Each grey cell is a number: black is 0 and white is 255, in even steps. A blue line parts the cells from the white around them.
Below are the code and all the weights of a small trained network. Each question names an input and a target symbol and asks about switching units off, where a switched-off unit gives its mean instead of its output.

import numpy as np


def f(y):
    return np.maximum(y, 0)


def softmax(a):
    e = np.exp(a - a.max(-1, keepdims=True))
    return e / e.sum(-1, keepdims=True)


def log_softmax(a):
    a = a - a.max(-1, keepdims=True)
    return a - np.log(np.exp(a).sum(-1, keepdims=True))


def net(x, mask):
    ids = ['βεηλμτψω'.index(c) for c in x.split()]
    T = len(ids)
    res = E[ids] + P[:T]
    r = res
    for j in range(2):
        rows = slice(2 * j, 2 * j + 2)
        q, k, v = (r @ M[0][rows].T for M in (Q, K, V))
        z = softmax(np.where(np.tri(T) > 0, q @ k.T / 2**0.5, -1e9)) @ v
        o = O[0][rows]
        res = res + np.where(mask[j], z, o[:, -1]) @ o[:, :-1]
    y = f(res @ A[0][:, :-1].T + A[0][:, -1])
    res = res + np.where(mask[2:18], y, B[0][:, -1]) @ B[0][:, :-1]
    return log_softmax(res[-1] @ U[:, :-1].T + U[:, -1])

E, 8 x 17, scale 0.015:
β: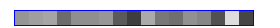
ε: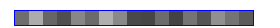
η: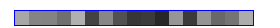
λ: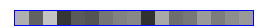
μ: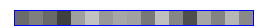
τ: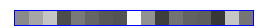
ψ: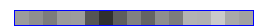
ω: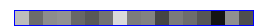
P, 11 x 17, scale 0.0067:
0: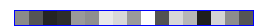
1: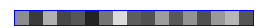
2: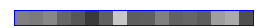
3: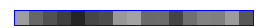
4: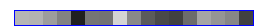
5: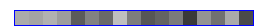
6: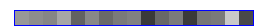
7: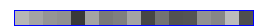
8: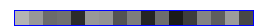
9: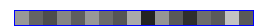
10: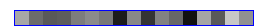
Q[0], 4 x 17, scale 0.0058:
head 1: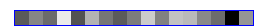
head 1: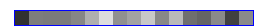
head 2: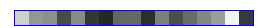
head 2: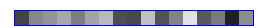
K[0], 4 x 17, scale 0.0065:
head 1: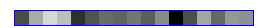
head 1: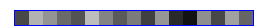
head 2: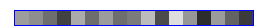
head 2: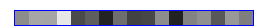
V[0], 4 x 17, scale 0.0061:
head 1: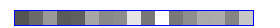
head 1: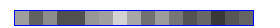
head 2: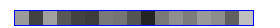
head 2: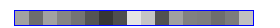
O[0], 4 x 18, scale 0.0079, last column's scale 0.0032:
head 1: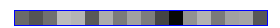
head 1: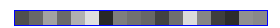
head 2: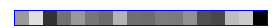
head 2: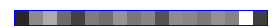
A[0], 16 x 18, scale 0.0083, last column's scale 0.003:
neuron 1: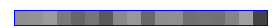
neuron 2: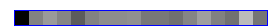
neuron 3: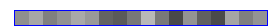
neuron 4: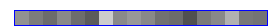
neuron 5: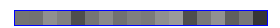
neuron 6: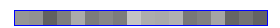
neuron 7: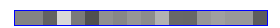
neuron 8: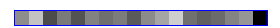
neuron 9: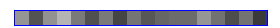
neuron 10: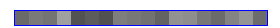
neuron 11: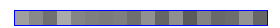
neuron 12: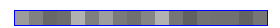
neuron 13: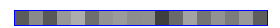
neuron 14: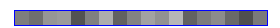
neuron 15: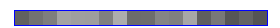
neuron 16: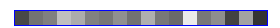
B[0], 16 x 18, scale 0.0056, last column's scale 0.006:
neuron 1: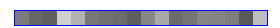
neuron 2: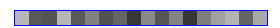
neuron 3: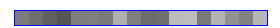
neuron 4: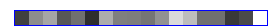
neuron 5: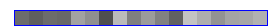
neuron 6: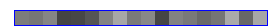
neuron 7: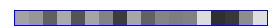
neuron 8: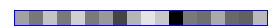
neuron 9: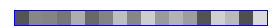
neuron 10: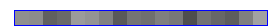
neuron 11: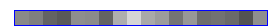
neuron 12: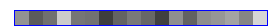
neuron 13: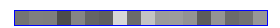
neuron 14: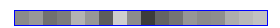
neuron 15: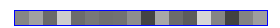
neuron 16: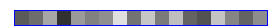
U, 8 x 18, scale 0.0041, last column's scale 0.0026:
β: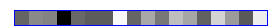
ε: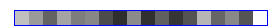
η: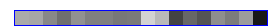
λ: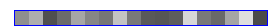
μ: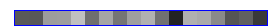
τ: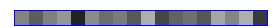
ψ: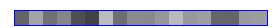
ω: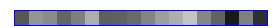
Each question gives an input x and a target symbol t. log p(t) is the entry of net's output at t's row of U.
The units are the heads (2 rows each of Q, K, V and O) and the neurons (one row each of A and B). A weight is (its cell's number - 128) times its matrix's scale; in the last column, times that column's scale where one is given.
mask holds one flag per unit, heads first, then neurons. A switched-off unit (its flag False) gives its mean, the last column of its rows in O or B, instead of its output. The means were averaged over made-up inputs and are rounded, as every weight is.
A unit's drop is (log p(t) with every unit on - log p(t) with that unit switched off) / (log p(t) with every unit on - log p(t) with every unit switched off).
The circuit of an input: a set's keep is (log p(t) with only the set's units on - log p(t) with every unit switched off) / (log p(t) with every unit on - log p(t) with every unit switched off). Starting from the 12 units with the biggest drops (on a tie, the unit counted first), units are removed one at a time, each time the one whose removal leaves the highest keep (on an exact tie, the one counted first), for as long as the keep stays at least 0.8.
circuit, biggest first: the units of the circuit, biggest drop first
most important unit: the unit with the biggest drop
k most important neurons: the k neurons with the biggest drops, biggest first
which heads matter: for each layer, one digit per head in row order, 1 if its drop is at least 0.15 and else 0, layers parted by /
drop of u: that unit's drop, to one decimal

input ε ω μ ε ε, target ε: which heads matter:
11
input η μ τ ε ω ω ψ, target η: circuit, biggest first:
[head 1; neuron 8; head 2]
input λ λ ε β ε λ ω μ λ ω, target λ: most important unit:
head 2
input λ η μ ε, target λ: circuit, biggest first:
[head 2; head 1]
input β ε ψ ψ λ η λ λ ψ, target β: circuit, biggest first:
[head 2; neuron 9; head 1]
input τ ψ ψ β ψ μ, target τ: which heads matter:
01
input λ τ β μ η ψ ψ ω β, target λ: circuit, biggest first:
[head 2; head 1; neuron 3]
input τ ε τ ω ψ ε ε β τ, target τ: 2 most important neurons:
[neuron 2; neuron 7]
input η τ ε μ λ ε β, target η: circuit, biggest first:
[neuron 8; head 1; head 2]
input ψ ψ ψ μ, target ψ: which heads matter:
10
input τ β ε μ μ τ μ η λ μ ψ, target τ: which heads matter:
01
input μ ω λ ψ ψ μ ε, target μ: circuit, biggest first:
[head 1; head 2]
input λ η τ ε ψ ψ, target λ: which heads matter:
11
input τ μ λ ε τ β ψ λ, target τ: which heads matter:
01
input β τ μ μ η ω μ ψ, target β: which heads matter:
11
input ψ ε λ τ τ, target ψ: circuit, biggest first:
[head 1; neuron 4; neuron 7]
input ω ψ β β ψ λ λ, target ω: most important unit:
head 1
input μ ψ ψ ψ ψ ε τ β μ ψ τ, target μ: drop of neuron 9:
0.1
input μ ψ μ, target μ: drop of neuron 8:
-0.1
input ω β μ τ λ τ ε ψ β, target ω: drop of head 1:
0.9
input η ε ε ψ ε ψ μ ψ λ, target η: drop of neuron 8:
0.7
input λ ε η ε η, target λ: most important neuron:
[neuron 4]
